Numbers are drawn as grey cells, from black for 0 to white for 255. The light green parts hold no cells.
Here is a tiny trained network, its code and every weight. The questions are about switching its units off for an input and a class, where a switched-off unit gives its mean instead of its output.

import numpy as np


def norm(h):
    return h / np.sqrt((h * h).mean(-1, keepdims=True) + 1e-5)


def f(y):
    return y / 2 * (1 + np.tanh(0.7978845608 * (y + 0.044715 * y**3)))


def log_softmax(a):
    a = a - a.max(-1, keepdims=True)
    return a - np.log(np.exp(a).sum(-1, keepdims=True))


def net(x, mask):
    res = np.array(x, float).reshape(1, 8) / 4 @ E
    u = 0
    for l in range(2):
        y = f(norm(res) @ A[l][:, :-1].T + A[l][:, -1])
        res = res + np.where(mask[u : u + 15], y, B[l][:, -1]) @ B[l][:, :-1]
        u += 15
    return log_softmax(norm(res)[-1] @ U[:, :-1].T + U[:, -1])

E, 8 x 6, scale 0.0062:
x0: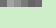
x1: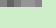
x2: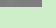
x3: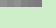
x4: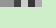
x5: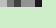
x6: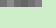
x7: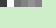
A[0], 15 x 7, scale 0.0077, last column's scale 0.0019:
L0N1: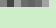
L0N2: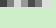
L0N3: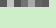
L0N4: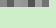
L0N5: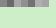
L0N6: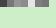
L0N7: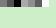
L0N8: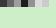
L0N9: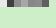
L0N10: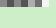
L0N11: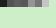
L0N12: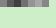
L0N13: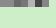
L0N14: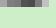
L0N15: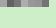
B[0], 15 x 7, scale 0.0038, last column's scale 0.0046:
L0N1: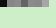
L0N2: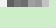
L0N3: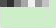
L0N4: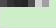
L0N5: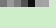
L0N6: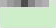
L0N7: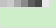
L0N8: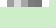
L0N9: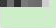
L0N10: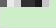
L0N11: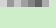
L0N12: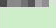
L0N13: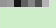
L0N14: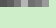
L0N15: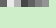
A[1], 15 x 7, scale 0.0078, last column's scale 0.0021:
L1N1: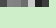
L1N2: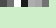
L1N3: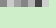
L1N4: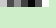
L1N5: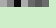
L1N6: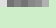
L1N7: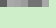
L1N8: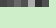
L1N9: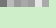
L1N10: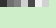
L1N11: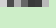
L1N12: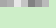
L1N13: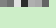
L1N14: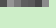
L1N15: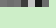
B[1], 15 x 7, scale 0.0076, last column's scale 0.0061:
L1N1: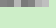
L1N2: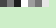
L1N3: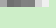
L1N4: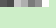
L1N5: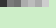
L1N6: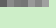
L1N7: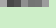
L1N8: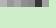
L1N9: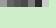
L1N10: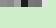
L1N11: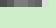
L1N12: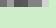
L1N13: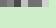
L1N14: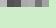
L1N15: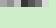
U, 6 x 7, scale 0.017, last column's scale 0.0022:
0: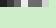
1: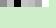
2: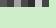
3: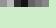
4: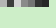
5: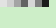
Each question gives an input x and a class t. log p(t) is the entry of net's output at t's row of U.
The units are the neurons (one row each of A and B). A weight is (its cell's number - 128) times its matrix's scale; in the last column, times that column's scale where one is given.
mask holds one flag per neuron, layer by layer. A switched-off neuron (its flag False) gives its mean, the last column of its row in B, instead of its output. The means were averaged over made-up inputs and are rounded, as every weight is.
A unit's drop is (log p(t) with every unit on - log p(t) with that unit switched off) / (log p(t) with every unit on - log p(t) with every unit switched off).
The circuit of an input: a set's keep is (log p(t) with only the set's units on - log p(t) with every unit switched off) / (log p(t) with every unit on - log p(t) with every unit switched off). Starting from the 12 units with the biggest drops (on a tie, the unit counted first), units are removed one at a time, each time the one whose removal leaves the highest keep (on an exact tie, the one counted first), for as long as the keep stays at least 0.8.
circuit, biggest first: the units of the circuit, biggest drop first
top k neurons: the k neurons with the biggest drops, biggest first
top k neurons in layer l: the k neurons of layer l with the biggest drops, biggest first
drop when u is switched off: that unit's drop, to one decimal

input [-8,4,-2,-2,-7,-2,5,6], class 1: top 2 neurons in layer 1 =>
[L1N2; L1N13]
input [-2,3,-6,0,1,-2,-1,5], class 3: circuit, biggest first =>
[L1N9]
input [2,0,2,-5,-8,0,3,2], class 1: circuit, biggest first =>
[L1N13; L1N10; L1N4]
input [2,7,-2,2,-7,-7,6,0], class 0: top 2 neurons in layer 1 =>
[L1N2; L1N11]
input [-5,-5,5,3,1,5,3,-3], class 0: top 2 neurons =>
[L1N5; L1N10]
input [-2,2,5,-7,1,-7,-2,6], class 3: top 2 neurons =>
[L1N9; L1N10]
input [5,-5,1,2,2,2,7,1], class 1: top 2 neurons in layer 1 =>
[L1N4; L1N11]
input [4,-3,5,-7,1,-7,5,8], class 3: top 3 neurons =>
[L1N9; L1N10; L1N5]
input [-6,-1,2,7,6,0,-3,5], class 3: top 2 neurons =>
[L1N10; L1N2]
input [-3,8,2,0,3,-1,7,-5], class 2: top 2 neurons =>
[L1N2; L1N10]
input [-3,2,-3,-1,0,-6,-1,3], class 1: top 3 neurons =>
[L1N2; L1N15; L1N13]
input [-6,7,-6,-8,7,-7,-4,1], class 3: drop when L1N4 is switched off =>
0.2
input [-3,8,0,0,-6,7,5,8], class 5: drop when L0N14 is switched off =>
0.0
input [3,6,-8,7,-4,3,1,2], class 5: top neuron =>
[L1N4]
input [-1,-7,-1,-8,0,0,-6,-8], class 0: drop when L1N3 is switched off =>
0.1
